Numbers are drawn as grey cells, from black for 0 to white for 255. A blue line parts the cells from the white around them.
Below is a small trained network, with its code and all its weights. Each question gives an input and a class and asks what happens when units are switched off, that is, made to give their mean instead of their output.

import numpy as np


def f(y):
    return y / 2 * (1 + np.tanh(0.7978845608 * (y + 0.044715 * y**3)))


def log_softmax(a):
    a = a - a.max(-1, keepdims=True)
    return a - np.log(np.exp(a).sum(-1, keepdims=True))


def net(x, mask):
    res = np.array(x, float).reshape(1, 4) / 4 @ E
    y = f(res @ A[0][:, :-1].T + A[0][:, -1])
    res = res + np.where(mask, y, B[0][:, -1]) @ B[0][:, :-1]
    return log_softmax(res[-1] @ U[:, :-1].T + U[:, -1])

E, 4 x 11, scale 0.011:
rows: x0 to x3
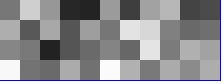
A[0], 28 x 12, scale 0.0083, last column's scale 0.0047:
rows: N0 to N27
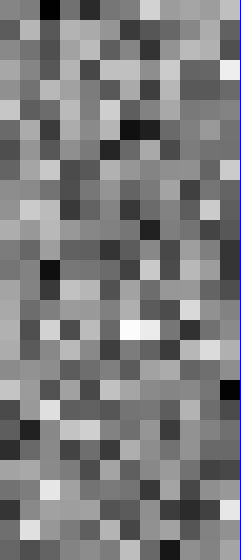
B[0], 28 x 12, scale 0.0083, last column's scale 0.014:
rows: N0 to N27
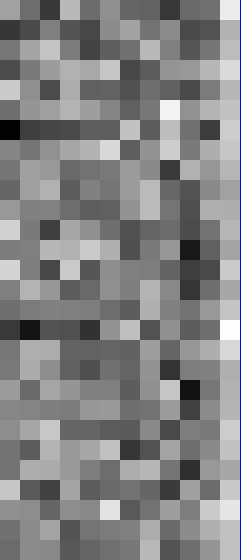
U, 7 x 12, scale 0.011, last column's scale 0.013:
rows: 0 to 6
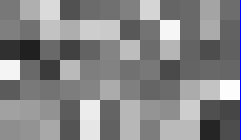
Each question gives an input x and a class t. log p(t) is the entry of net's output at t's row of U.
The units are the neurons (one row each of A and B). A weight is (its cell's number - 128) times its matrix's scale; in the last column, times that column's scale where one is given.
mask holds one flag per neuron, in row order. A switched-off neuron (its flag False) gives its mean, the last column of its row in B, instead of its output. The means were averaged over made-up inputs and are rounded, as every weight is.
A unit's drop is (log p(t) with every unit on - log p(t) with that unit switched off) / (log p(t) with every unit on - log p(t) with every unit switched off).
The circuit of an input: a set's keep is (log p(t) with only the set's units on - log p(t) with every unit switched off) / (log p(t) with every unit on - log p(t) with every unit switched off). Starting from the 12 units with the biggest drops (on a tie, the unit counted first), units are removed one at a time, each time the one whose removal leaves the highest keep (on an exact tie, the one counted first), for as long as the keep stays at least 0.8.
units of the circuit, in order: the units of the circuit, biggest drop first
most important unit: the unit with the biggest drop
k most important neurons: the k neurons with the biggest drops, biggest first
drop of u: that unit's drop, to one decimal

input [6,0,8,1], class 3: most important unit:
N0
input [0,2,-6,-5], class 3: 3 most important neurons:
[N24 N4 N3]
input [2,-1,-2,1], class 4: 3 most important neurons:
[N13 N0 N2]
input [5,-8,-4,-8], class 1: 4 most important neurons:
[N25 N7 N16 N12]
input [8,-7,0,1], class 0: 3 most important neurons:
[N16 N26 N23]
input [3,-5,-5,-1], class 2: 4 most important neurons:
[N6 N0 N13 N1]
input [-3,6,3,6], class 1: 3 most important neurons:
[N3 N5 N6]
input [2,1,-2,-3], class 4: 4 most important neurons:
[N5 N19 N3 N8]
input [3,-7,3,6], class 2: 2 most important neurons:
[N6 N1]
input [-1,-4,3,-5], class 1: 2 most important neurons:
[N16 N7]
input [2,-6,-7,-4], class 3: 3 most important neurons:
[N24 N11 N16]
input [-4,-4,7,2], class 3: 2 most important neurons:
[N13 N0]
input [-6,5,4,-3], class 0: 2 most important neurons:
[N21 N6]
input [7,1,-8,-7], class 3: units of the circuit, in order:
[N24]
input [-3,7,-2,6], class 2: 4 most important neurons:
[N16 N25 N7 N22]
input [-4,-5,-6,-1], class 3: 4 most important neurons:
[N16 N11 N24 N4]
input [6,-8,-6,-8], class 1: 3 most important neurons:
[N25 N16 N7]
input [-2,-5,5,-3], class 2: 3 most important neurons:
[N6 N1 N24]
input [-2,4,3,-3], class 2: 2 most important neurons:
[N16 N3]
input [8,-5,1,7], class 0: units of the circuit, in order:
[N26]
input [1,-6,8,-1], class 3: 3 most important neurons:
[N13 N0 N16]
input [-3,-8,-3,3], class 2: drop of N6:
0.3
